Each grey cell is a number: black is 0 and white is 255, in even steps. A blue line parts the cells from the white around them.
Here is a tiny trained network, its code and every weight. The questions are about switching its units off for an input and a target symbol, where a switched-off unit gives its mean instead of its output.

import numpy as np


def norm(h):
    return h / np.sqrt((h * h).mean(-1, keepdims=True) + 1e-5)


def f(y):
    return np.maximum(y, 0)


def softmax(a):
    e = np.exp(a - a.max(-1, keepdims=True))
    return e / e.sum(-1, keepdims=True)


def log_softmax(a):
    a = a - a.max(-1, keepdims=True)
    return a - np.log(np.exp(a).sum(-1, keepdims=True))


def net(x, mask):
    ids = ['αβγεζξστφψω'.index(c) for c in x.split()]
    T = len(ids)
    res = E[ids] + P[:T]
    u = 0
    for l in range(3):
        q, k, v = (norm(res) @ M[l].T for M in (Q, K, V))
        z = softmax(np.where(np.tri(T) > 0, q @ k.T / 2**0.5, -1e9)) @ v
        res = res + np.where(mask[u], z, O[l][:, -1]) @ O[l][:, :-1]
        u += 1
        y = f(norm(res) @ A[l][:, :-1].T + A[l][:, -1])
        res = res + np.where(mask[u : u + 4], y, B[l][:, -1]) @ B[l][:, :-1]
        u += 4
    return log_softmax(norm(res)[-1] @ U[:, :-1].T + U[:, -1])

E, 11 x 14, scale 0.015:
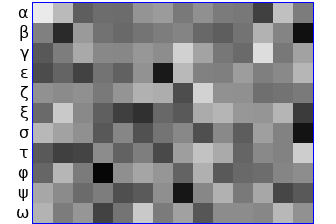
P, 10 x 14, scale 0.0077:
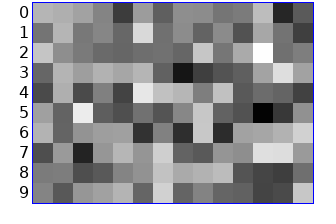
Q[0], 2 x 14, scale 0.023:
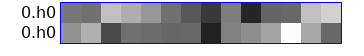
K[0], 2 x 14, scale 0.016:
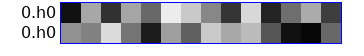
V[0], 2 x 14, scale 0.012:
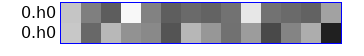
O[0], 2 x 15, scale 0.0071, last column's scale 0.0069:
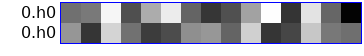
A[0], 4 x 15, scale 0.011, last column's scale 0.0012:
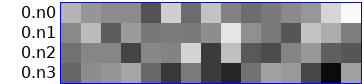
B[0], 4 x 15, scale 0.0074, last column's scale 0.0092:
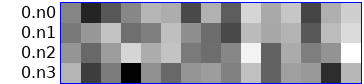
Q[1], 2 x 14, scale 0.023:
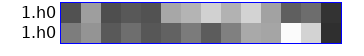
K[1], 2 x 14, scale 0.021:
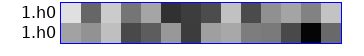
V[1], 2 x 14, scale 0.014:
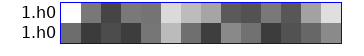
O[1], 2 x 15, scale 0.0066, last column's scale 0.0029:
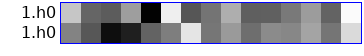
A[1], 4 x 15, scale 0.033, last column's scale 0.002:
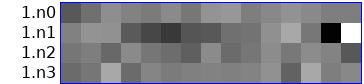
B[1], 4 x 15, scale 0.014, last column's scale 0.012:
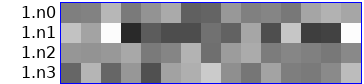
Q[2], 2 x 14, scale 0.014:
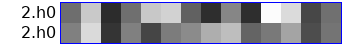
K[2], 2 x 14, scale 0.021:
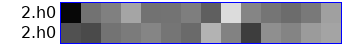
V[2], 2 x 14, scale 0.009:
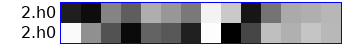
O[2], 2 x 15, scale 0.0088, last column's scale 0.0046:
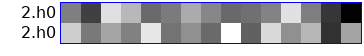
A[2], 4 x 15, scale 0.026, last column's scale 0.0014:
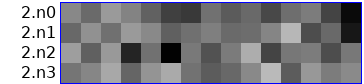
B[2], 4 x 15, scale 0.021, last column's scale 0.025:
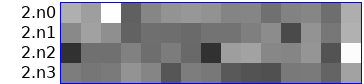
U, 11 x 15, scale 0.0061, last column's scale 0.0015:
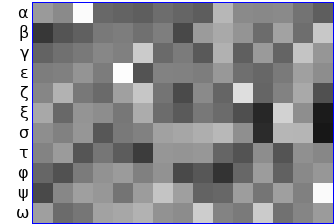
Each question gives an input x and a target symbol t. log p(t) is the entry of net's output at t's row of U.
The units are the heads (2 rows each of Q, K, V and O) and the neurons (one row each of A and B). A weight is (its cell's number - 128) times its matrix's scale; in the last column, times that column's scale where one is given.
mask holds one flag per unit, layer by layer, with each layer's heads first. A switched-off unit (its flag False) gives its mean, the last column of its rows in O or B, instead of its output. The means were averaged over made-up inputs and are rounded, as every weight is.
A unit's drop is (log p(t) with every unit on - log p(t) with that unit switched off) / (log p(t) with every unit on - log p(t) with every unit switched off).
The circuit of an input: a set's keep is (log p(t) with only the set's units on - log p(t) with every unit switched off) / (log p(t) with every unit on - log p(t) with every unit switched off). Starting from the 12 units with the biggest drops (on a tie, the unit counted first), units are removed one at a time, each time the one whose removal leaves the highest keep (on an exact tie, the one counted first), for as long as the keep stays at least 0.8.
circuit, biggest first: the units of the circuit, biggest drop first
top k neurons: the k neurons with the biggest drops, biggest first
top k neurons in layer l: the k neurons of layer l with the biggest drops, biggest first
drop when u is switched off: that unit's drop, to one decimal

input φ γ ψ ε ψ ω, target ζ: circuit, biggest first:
(0.h0 1.n1)
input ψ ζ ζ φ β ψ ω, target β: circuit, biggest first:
(0.h0 2.n2)
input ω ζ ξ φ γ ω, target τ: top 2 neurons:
(1.n1 2.n2)
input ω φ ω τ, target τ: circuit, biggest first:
(0.h0 2.n2)
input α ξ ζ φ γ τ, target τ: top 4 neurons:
(1.n1 2.n2 2.n1 2.n0)
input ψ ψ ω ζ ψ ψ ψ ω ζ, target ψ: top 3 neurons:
(1.n3 2.n2 1.n1)
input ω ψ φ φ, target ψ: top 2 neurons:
(1.n3 2.n2)
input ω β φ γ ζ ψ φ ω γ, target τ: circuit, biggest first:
(0.h0 2.n2)
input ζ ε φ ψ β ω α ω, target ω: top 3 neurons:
(1.n1 2.n2 0.n2)
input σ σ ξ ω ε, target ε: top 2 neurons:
(1.n1 2.n2)
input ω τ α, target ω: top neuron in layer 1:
(1.n1)
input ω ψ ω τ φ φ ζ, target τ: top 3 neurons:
(1.n1 2.n2 2.n1)
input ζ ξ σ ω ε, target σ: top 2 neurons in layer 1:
(1.n1 1.n3)
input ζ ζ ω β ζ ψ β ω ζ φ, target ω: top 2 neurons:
(0.n3 1.n1)
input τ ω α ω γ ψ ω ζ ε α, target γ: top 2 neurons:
(1.n1 2.n2)
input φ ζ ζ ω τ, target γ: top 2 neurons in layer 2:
(2.n2 2.n0)
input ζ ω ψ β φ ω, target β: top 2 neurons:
(1.n1 2.n2)
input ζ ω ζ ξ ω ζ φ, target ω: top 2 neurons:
(1.n1 2.n2)
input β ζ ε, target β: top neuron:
(1.n1)
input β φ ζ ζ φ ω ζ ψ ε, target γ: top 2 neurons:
(2.n2 1.n1)
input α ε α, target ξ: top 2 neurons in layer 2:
(2.n2 2.n3)
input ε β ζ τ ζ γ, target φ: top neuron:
(2.n3)
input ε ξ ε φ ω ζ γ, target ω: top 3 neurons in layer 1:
(1.n1 1.n0 1.n3)
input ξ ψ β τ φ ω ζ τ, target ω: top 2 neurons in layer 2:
(2.n2 2.n1)
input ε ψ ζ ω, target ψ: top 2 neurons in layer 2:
(2.n2 2.n3)
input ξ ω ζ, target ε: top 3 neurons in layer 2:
(2.n2 2.n3 2.n0)
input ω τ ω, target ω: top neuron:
(1.n1)
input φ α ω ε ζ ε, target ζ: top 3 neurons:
(2.n2 2.n1 1.n1)
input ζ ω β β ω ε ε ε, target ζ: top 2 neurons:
(2.n2 2.n1)
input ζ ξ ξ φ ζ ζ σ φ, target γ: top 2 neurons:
(1.n1 2.n2)
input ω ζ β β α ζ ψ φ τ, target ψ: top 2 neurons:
(1.n3 2.n2)
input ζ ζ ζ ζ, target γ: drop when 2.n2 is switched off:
0.2
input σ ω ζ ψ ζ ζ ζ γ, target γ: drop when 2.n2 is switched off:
0.2
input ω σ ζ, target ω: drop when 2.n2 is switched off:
0.3
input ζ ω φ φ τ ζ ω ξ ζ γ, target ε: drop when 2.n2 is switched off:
0.3
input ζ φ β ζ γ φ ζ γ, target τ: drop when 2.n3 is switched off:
0.0
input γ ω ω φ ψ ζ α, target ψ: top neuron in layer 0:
(0.n0)
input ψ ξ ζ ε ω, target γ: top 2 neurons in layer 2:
(2.n2 2.n0)
